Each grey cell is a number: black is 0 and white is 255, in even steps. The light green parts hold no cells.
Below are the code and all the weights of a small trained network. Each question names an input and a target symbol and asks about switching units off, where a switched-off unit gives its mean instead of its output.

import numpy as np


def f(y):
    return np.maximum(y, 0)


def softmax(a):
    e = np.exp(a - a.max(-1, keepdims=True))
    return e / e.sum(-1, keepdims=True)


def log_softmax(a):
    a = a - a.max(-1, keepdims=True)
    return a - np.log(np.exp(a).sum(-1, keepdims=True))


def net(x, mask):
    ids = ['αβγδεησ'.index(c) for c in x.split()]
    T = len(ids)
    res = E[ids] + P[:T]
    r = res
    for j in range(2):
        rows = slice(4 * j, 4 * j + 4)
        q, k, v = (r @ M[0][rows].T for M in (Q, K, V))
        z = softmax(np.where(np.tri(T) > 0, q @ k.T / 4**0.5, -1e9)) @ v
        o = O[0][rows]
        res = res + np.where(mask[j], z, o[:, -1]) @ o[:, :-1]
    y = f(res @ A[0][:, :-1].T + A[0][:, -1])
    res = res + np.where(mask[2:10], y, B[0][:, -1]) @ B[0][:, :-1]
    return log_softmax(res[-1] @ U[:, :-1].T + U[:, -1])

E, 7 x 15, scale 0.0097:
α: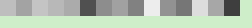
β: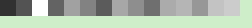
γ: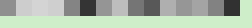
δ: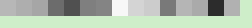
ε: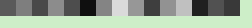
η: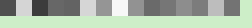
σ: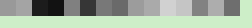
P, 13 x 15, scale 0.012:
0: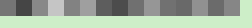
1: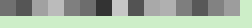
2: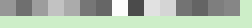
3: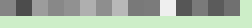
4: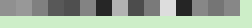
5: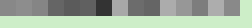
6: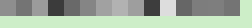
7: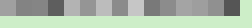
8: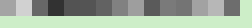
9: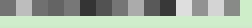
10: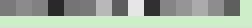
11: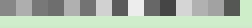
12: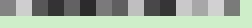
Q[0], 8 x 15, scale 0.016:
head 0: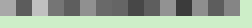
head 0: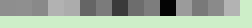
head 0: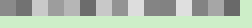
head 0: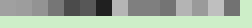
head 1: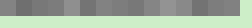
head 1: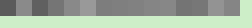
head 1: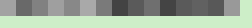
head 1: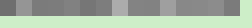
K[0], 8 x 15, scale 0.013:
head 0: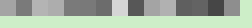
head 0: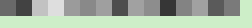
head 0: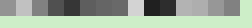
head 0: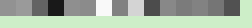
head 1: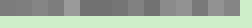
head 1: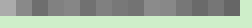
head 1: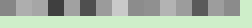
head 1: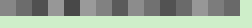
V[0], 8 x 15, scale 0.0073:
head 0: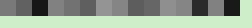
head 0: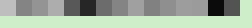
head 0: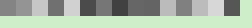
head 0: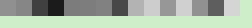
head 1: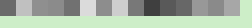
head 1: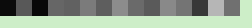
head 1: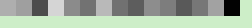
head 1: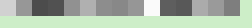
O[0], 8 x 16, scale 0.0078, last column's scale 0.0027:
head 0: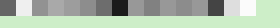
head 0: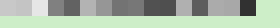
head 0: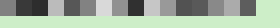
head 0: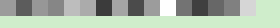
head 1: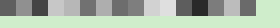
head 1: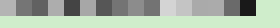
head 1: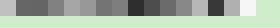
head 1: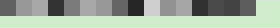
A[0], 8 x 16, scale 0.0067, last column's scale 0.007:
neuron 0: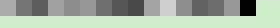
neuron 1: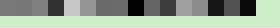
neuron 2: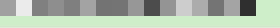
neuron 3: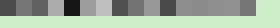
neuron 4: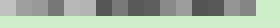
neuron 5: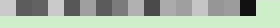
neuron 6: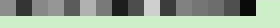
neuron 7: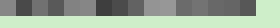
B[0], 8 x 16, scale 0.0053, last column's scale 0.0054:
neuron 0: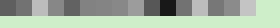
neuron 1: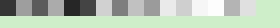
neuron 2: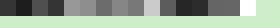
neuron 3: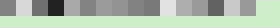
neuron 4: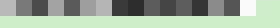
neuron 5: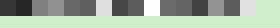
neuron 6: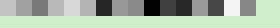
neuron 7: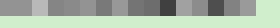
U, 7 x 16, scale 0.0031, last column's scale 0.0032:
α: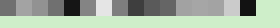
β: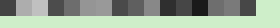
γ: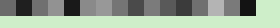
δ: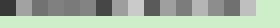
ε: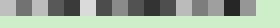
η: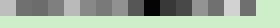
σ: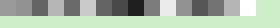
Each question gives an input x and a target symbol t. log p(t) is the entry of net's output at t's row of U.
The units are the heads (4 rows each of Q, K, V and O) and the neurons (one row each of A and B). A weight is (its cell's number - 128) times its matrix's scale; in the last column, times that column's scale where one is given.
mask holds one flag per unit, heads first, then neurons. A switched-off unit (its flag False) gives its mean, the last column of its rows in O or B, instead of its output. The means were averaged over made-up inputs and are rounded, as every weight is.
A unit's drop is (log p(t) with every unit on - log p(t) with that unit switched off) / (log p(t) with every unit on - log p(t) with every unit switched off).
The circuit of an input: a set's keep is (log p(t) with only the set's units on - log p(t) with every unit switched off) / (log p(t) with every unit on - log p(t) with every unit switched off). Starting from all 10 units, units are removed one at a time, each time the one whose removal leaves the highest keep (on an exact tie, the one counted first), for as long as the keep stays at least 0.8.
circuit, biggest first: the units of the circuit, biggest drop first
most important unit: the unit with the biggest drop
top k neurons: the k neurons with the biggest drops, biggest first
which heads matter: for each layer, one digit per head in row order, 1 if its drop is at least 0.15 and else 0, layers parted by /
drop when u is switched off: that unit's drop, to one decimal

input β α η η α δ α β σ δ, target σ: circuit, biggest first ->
head 0
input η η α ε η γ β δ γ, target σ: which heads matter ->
01
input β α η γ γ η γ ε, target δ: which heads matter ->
11
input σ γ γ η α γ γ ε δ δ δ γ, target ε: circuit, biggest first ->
head 0; head 1
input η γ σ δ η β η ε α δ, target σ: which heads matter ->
01
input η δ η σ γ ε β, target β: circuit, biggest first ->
head 0; neuron 2
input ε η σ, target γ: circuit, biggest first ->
head 1; neuron 5
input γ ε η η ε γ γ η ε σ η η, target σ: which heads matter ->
10
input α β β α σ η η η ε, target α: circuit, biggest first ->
head 1; neuron 1
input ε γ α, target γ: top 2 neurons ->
neuron 5; neuron 2
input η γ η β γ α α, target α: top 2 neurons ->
neuron 3; neuron 2
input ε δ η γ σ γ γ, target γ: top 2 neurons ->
neuron 5; neuron 2
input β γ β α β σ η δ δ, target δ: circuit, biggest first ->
head 1; head 0
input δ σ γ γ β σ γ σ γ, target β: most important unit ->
head 1
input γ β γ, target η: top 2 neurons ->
neuron 1; neuron 5
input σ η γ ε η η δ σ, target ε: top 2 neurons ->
neuron 0; neuron 7
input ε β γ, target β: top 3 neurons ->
neuron 2; neuron 5; neuron 1
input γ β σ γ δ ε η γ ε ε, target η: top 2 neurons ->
neuron 5; neuron 1
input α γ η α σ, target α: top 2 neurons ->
neuron 1; neuron 0
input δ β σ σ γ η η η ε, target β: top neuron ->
neuron 1
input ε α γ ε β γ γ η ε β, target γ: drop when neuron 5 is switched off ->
1.0
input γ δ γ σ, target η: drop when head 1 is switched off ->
0.7
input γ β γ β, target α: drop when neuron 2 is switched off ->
0.1
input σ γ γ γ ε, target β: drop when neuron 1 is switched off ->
0.0
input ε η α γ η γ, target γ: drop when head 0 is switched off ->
-0.1
